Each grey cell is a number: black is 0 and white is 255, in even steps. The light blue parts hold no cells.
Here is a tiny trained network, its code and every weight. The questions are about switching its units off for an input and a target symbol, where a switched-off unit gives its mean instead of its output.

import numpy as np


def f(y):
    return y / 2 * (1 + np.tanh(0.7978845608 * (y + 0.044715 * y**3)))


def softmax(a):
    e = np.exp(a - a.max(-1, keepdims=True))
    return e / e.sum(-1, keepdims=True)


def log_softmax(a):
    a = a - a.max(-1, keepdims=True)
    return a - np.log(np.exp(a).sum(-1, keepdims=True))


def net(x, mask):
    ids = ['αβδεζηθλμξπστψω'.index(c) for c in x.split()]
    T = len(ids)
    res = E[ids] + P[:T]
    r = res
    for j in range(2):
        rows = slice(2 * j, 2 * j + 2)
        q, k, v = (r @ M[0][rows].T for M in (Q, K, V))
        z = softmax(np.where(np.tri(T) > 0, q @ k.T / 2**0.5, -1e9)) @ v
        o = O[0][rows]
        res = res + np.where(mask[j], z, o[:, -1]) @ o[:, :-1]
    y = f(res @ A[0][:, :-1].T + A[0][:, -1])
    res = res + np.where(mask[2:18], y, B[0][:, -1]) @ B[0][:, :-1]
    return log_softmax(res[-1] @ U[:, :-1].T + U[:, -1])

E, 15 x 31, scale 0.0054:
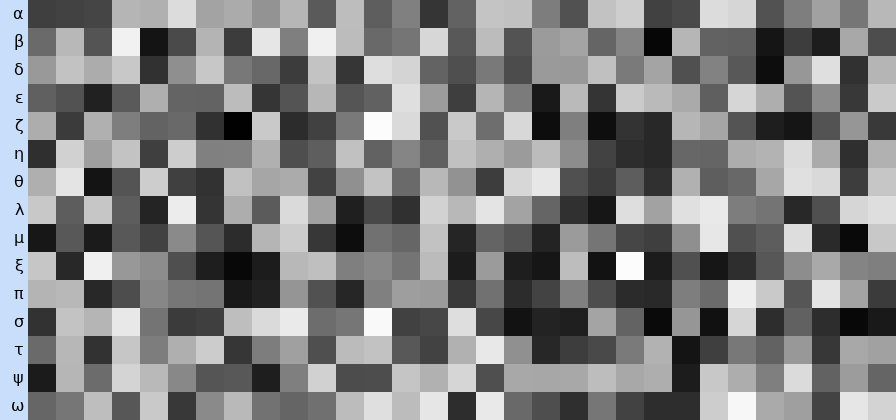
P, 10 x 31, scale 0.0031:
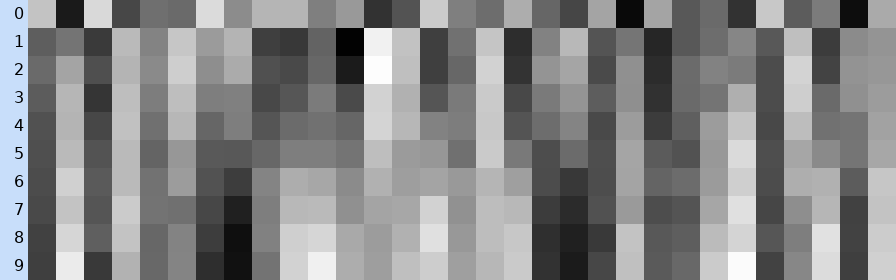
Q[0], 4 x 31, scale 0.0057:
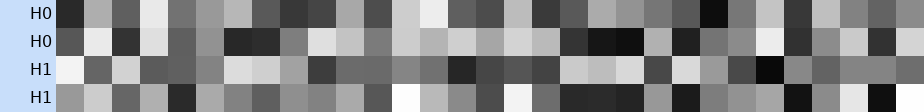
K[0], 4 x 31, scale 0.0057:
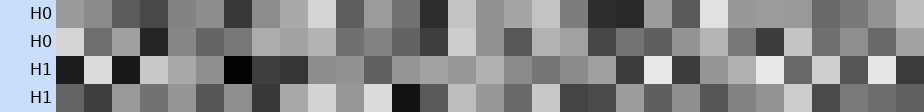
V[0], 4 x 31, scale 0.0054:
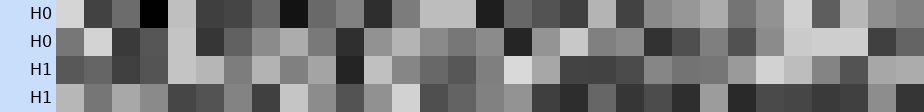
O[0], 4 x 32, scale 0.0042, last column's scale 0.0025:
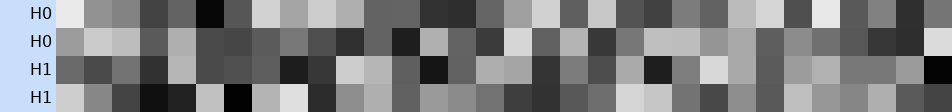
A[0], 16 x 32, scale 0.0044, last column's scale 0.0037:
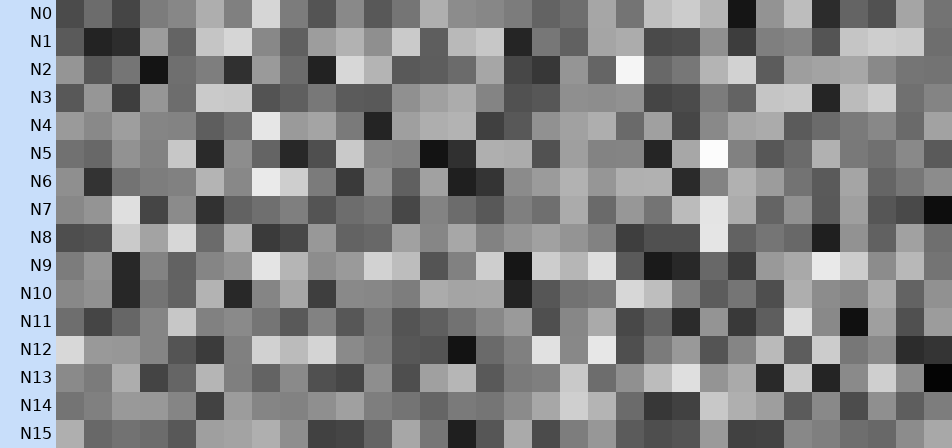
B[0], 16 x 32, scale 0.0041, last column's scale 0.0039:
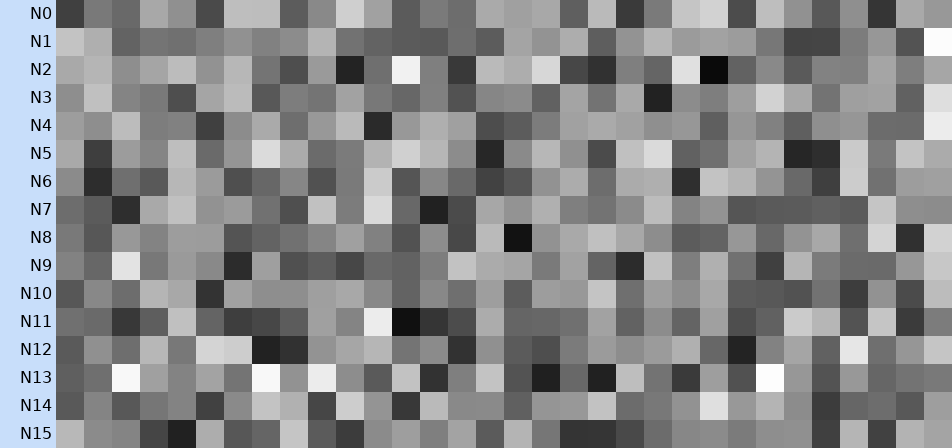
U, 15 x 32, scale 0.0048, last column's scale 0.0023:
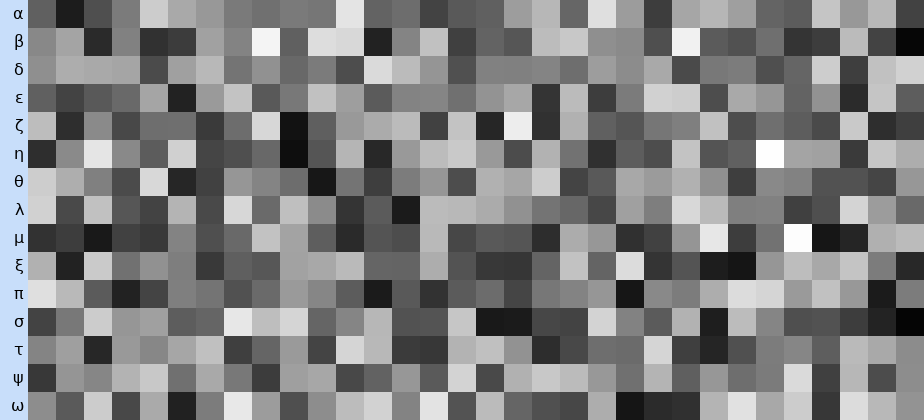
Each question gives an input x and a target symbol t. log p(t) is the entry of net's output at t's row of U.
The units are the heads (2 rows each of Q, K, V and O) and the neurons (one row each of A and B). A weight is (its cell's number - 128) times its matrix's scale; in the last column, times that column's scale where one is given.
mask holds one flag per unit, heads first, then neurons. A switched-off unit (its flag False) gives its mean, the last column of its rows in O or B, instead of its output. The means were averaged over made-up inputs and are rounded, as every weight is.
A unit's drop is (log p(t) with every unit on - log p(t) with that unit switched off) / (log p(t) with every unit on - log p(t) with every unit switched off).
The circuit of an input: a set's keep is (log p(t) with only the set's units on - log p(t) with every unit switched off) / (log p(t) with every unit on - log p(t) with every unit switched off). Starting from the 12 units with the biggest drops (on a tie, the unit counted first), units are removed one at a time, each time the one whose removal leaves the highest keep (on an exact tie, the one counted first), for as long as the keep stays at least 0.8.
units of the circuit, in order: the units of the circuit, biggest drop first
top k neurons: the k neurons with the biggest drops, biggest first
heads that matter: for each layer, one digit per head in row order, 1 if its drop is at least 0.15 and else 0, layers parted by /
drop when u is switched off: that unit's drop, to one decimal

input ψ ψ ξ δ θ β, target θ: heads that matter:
10
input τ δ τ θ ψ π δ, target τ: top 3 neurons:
N2, N7, N4
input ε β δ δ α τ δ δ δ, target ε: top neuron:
N14
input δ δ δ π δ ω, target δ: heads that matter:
01
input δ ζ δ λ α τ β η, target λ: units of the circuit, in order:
H0, N9, N1
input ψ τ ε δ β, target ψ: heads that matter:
01
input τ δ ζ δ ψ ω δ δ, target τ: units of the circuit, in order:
H1, N2, N4
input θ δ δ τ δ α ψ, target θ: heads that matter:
10
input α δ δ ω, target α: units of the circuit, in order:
H1, H0, N5, N8
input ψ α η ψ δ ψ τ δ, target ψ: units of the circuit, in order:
H1, N8
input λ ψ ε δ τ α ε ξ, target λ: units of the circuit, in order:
H0, N1, N9
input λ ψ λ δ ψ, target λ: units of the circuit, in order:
H0, N9, N1
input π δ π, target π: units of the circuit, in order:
H0, N12
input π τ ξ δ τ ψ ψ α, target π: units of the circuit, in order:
H0, H1
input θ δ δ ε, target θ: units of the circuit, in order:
H0
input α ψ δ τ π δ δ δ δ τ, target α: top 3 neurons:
N5, N8, N2
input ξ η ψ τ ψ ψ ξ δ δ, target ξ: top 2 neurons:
N9, N12
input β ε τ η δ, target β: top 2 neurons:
N10, N1
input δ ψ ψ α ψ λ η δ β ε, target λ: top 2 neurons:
N9, N1
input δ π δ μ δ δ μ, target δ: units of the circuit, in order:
H1
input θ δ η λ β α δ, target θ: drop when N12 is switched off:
0.1
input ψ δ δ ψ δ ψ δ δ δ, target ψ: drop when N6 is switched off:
0.0
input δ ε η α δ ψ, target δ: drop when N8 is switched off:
0.3
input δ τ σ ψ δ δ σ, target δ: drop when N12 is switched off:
-0.1
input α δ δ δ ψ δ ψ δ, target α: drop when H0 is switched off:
0.2
